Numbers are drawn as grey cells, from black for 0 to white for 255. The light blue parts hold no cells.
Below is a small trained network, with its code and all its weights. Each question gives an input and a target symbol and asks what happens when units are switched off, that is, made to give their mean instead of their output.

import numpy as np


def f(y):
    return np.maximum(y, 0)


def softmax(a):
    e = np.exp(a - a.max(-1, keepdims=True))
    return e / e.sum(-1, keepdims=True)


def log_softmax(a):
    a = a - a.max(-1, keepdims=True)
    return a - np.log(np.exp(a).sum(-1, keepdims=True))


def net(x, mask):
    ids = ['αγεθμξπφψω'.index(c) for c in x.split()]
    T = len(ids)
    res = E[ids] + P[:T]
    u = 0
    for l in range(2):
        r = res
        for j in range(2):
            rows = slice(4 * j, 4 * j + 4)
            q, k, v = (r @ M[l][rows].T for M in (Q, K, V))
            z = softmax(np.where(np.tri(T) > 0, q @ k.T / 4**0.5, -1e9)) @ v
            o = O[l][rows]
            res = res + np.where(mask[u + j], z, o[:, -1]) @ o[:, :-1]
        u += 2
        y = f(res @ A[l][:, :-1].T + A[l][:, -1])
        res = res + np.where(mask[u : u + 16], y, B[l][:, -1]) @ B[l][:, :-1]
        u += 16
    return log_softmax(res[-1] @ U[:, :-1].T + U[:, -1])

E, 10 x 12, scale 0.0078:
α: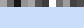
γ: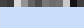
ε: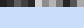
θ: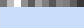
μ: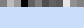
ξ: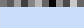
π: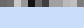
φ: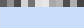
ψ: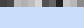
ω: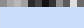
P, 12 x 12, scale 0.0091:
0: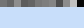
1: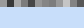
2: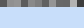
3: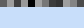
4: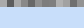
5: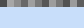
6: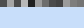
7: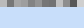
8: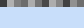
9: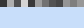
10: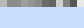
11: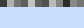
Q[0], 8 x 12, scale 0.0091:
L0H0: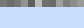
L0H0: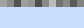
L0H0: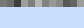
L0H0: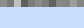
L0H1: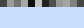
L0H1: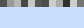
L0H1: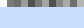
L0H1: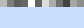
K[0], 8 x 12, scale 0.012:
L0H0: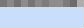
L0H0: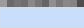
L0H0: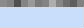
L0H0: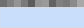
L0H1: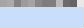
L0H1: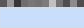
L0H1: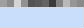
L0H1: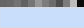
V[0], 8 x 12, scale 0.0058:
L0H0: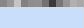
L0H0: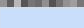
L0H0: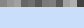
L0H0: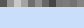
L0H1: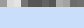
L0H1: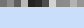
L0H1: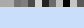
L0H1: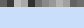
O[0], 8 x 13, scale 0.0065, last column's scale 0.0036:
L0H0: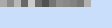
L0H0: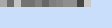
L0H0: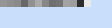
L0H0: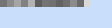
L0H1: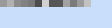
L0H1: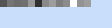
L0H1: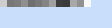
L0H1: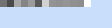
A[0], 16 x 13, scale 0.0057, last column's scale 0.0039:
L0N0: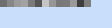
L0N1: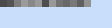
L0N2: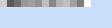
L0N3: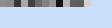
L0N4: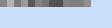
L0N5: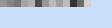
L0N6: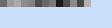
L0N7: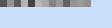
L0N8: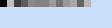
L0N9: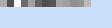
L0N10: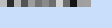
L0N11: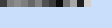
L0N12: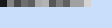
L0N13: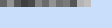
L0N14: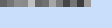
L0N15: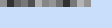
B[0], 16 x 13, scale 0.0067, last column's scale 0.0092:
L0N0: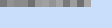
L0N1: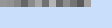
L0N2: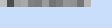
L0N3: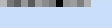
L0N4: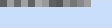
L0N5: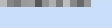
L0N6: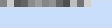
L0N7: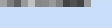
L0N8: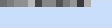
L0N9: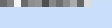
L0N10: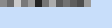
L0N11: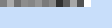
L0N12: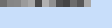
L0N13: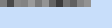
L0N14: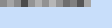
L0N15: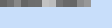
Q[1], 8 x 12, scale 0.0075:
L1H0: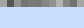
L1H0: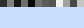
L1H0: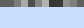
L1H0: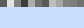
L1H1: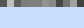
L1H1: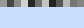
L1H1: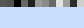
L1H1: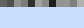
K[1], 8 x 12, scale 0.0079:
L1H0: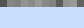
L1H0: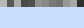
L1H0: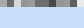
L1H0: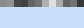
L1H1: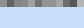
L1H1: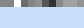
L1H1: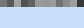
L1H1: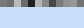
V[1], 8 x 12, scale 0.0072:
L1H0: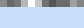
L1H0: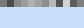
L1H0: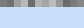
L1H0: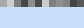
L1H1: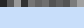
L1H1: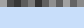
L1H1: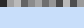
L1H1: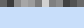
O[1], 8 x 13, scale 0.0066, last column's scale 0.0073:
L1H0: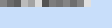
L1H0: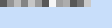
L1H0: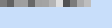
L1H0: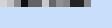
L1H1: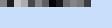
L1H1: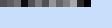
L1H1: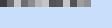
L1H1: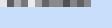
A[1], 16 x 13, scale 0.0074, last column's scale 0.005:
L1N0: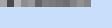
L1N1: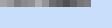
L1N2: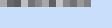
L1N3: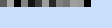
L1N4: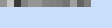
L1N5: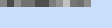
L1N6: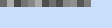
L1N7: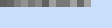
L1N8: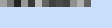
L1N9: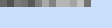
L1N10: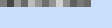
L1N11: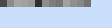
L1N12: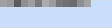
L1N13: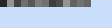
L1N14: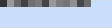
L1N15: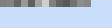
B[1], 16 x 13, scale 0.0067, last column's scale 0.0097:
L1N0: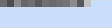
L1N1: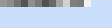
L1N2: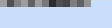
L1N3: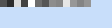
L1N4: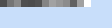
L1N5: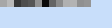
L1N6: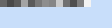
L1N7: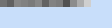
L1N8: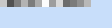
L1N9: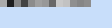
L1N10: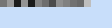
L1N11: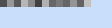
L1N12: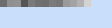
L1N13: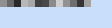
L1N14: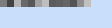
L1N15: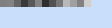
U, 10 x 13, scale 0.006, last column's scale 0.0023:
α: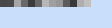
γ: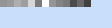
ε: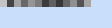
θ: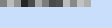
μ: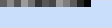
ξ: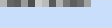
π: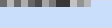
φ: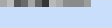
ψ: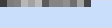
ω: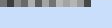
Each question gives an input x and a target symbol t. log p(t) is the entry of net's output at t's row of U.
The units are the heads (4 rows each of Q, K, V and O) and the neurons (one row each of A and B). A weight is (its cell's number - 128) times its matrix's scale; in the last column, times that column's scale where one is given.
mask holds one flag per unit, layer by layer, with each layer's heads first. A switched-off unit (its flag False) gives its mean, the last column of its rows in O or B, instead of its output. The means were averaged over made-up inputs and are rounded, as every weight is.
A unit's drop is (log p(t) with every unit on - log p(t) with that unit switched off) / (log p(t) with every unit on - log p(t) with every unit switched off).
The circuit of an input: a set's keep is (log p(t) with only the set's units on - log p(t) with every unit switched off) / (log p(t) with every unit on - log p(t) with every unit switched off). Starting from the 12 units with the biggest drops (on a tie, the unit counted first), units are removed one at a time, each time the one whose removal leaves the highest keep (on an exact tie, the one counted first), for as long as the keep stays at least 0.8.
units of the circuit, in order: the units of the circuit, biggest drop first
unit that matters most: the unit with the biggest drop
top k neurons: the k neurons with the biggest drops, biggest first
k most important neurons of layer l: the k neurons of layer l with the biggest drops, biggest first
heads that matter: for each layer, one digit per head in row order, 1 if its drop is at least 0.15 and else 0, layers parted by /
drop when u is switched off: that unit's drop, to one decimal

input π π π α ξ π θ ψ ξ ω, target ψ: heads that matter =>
00 / 10
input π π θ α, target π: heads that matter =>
01 / 10
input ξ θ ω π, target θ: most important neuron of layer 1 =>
(L1N15)
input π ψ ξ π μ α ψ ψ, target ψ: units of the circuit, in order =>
(L1H0 L0N14)
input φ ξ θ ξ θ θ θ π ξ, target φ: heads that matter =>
10 / 01
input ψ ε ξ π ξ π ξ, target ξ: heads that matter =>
01 / 00
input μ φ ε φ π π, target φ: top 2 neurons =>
(L0N7 L0N12)
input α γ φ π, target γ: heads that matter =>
01 / 10
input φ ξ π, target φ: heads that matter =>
00 / 01
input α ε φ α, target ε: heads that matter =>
10 / 01
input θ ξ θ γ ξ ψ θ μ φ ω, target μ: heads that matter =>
01 / 11
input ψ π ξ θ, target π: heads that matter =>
01 / 10
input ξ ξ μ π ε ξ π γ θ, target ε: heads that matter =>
00 / 01
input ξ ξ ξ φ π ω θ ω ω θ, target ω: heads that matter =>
01 / 11
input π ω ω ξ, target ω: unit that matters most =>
L1N3
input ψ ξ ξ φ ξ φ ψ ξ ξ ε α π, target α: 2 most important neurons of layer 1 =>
(L1N14 L1N4)
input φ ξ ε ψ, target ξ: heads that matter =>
00 / 00
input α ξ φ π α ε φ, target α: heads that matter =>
00 / 01
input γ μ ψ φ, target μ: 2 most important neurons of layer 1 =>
(L1N13 L1N15)
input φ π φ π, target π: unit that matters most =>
L0H1
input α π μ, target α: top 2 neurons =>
(L1N14 L1N6)
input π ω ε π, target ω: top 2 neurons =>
(L1N3 L1N8)
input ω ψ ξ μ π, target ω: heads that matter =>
01 / 01
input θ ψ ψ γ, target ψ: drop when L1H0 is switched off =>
0.6
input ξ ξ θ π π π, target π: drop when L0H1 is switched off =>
0.2
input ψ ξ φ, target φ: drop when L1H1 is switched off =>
0.3
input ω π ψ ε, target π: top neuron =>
(L0N3)
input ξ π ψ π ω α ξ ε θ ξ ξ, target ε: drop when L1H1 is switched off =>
0.3
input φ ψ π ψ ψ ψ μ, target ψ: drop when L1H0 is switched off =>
0.6
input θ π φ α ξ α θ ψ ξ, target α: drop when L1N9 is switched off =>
0.0
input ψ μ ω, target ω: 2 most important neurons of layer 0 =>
(L0N6 L0N2)
